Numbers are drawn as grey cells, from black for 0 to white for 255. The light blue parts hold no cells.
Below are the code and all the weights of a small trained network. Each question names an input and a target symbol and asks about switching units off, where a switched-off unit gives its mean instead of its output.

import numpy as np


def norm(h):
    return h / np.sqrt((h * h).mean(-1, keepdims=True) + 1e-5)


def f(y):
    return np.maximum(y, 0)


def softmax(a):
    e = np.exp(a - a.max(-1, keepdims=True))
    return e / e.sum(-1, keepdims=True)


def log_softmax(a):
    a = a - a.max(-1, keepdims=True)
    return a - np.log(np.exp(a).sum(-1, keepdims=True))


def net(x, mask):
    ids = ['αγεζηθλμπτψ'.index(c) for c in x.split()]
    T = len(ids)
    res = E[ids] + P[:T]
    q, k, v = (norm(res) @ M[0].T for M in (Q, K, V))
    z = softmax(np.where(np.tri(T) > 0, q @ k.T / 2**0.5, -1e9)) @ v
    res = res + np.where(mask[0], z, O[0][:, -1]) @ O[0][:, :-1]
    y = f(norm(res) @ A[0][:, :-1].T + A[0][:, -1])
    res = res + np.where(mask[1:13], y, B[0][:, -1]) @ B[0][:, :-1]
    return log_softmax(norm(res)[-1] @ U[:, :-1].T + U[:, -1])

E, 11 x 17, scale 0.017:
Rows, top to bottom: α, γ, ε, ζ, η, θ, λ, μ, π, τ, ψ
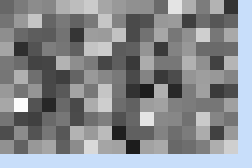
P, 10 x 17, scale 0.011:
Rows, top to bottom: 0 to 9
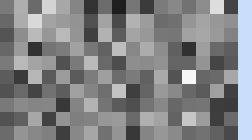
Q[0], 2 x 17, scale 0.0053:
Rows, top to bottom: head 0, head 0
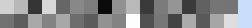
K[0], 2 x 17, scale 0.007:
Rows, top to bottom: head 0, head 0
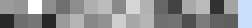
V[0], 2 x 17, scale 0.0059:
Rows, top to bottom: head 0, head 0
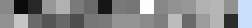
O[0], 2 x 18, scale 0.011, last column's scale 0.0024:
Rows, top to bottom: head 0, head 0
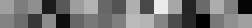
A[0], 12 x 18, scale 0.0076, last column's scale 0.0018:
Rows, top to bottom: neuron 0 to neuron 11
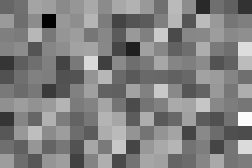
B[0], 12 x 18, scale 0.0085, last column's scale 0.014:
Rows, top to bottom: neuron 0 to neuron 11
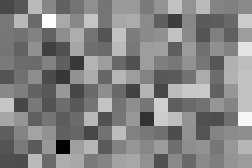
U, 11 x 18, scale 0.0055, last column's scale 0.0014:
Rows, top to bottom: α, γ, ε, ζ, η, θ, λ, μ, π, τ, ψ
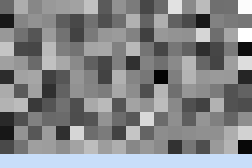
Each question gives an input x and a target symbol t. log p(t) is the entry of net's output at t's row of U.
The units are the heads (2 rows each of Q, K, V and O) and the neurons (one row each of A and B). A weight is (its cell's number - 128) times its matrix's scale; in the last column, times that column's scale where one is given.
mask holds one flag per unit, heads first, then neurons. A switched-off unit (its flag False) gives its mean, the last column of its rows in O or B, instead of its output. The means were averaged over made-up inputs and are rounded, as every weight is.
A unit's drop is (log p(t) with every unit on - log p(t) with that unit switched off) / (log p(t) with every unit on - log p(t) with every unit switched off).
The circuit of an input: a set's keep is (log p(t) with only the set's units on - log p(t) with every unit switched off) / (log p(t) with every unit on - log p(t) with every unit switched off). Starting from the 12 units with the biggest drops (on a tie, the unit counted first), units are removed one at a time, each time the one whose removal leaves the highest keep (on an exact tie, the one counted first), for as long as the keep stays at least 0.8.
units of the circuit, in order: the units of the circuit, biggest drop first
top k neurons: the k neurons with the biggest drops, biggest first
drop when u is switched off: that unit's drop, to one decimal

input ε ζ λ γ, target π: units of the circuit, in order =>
(head 0; neuron 6; neuron 8)
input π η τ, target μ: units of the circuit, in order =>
(head 0)
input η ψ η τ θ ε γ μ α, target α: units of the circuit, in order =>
(head 0; neuron 1; neuron 6; neuron 3)
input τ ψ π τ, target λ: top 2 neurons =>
(neuron 3; neuron 7)
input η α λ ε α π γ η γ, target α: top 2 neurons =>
(neuron 6; neuron 1)
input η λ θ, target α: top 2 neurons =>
(neuron 1; neuron 6)
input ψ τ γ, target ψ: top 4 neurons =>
(neuron 8; neuron 1; neuron 9; neuron 6)
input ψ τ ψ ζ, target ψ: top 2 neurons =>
(neuron 1; neuron 8)
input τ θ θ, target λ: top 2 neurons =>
(neuron 7; neuron 1)
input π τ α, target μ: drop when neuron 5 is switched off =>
0.1
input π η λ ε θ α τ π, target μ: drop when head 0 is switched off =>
1.8
